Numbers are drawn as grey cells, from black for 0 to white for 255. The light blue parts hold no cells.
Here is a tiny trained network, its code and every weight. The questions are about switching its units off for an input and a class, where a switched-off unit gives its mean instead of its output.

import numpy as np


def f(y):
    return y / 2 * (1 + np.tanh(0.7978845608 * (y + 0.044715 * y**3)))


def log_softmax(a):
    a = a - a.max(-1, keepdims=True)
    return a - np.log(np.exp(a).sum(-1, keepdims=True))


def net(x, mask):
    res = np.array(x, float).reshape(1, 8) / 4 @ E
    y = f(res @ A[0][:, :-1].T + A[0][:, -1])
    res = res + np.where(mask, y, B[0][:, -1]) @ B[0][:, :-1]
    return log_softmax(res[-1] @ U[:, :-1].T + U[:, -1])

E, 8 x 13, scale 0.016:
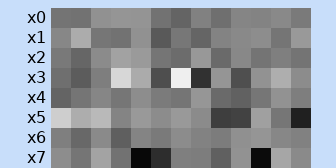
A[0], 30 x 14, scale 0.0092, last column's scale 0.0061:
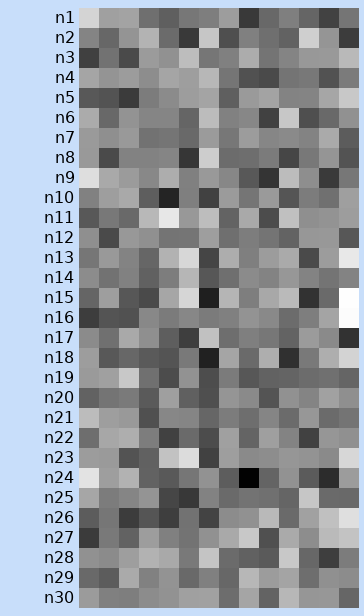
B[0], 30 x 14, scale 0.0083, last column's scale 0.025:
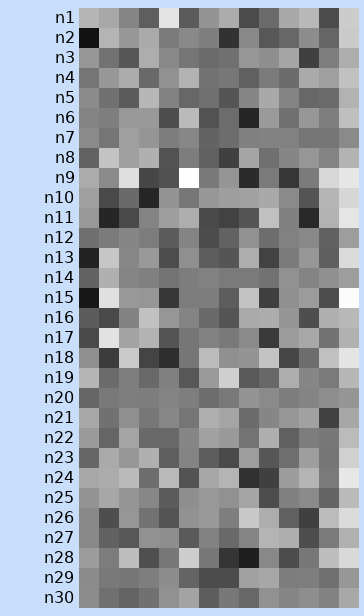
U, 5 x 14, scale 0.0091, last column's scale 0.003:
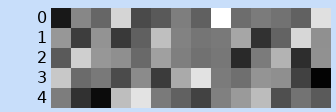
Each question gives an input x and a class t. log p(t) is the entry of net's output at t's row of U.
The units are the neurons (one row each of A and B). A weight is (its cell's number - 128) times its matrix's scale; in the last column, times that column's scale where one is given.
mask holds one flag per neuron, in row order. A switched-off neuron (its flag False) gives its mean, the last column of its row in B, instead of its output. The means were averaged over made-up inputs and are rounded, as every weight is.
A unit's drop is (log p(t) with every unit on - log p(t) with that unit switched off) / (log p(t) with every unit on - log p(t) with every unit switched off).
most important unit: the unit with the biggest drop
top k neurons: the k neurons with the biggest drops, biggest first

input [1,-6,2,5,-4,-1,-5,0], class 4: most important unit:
n15
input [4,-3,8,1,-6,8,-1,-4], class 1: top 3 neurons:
n9, n28, n11
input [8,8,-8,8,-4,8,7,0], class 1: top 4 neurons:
n9, n28, n11, n15
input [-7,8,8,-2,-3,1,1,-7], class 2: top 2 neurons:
n26, n16
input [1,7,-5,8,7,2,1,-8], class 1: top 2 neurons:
n9, n28
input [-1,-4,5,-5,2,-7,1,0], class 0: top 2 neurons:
n9, n15
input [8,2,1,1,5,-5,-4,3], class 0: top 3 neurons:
n9, n28, n11
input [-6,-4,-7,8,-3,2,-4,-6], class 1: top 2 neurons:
n28, n9
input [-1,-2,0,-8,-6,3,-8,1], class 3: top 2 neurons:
n10, n19
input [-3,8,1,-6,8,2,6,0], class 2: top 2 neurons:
n15, n13
